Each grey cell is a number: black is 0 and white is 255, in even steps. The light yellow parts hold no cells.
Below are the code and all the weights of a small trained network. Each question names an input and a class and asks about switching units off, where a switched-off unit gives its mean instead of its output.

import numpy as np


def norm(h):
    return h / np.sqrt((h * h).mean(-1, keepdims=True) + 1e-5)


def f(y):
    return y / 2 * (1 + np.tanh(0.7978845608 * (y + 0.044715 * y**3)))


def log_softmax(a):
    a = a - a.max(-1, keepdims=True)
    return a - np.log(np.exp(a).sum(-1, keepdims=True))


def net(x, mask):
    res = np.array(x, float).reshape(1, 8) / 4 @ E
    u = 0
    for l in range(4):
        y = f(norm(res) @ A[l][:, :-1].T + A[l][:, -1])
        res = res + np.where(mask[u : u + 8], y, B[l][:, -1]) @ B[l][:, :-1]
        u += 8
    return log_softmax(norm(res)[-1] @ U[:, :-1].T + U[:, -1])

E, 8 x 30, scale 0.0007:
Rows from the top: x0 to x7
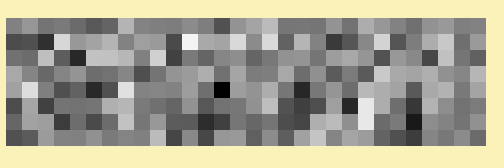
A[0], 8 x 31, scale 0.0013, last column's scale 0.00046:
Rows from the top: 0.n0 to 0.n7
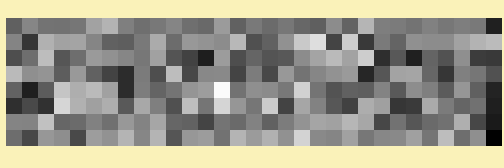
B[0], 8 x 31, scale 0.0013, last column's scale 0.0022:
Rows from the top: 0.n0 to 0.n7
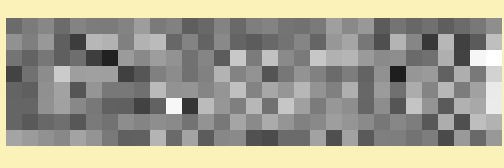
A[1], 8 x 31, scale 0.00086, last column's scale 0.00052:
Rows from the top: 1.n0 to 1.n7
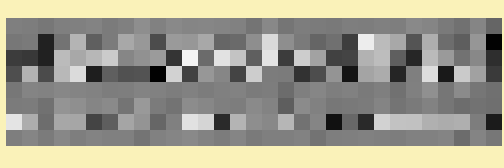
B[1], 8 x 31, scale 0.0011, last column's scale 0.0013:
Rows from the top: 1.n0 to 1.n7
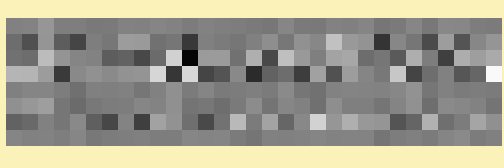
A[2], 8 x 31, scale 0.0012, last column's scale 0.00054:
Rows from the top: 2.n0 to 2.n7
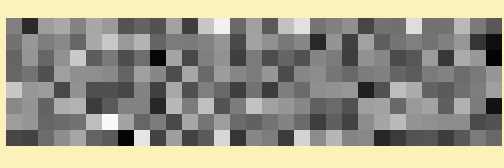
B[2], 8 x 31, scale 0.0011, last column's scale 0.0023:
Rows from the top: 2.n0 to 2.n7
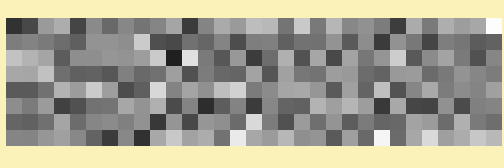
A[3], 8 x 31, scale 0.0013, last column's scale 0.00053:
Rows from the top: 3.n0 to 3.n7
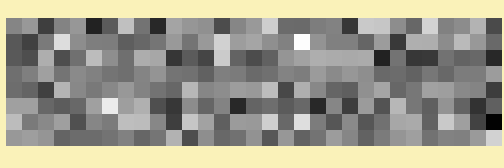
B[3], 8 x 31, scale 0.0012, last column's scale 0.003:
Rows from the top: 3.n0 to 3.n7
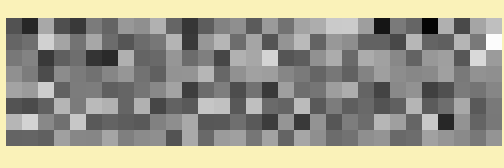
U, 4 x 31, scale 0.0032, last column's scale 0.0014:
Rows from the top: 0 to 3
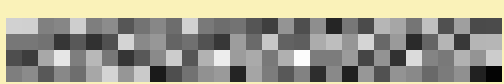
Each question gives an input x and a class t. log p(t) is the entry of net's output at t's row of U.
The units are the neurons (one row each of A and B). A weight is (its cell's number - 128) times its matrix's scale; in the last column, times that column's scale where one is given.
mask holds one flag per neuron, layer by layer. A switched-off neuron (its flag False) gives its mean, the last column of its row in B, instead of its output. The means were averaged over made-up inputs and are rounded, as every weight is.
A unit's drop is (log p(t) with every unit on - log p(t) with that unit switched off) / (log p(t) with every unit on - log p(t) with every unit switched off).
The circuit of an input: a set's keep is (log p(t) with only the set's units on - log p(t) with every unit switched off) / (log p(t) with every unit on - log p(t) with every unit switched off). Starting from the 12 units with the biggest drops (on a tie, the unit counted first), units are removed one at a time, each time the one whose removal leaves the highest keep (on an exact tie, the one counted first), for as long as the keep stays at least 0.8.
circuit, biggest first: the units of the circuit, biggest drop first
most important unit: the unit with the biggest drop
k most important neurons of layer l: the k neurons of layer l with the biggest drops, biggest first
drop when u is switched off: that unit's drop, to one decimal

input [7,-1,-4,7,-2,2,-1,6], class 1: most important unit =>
0.n3
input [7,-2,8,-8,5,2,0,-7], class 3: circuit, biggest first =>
(3.n5, 2.n7, 0.n4)
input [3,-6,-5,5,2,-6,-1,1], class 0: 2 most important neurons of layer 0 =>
(0.n4, 0.n5)
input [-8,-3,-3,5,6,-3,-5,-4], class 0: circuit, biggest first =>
(0.n4, 0.n5, 3.n1)
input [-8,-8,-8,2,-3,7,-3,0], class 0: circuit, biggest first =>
(1.n3, 2.n2)
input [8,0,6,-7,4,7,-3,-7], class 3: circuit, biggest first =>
(3.n5, 0.n2, 2.n1)
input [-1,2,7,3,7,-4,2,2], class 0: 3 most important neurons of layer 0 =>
(0.n7, 0.n2, 0.n0)
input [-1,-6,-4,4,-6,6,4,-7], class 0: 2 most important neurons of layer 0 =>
(0.n3, 0.n1)
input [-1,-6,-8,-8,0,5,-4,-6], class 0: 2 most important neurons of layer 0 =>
(0.n3, 0.n1)
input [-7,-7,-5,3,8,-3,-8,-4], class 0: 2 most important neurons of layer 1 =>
(1.n3, 1.n2)
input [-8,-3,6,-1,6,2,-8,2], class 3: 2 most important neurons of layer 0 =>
(0.n5, 0.n4)
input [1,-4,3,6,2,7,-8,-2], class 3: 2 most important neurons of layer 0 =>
(0.n2, 0.n4)
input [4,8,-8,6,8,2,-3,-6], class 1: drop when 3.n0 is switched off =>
0.3
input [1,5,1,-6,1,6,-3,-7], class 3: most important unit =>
0.n2
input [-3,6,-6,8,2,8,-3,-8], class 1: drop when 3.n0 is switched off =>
0.4
